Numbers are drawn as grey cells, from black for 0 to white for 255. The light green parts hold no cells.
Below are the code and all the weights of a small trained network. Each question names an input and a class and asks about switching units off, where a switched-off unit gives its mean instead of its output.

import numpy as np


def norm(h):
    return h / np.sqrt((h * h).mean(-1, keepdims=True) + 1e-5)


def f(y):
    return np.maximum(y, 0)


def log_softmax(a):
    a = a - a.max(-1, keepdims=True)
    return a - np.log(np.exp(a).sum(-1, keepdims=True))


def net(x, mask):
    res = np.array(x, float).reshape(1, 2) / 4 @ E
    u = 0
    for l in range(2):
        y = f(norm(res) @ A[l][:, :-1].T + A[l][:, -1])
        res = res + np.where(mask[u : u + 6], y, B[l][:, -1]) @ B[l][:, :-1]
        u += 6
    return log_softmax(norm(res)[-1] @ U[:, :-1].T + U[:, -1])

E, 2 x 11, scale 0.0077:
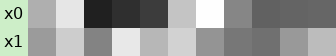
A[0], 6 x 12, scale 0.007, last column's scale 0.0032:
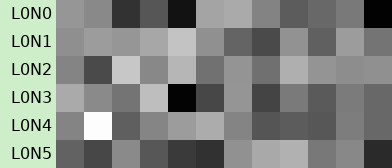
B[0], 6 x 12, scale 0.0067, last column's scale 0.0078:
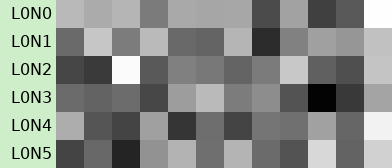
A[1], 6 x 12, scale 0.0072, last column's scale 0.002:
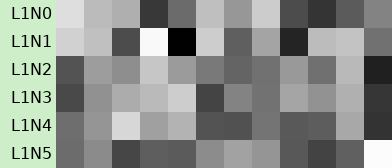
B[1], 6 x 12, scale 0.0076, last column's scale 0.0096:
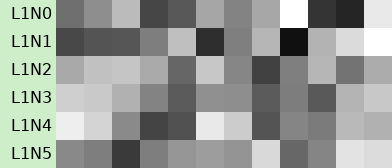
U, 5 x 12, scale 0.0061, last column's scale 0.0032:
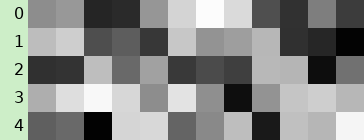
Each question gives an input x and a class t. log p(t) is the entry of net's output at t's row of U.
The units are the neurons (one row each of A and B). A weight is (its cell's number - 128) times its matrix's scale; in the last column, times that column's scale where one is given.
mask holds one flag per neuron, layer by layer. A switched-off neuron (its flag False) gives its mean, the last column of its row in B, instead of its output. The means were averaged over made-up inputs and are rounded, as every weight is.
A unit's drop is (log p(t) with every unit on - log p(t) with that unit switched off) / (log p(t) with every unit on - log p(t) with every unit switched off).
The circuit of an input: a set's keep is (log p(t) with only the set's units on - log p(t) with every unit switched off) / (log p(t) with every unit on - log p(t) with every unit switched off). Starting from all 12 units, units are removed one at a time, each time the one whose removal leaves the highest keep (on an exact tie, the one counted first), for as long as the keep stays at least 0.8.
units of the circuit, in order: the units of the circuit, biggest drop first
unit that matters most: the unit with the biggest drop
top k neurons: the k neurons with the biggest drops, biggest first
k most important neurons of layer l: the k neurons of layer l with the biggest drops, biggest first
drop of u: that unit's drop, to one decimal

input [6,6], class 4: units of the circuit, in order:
[L1N1; L0N4]
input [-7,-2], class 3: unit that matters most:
L1N4
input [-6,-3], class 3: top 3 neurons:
[L0N4; L1N4; L1N3]
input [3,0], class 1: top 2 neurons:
[L0N0; L1N0]
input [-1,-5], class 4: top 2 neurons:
[L0N5; L1N0]
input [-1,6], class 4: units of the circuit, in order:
[L1N1; L0N0]
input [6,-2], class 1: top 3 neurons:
[L0N0; L1N0; L1N1]
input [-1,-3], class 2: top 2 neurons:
[L1N1; L1N5]
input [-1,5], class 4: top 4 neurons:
[L1N1; L0N0; L0N4; L1N0]
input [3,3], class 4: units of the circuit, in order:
[L0N4; L1N1]
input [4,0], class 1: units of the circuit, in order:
[L1N0; L1N1]
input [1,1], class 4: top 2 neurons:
[L0N4; L1N1]
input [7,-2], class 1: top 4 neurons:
[L0N0; L1N0; L1N1; L0N5]
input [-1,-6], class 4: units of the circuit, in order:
[L1N0]
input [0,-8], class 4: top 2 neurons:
[L1N0; L0N5]
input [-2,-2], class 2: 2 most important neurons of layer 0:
[L0N5; L0N0]
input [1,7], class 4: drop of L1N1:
0.2
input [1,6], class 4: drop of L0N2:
0.0
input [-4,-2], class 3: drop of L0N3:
0.2
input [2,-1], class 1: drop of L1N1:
0.3
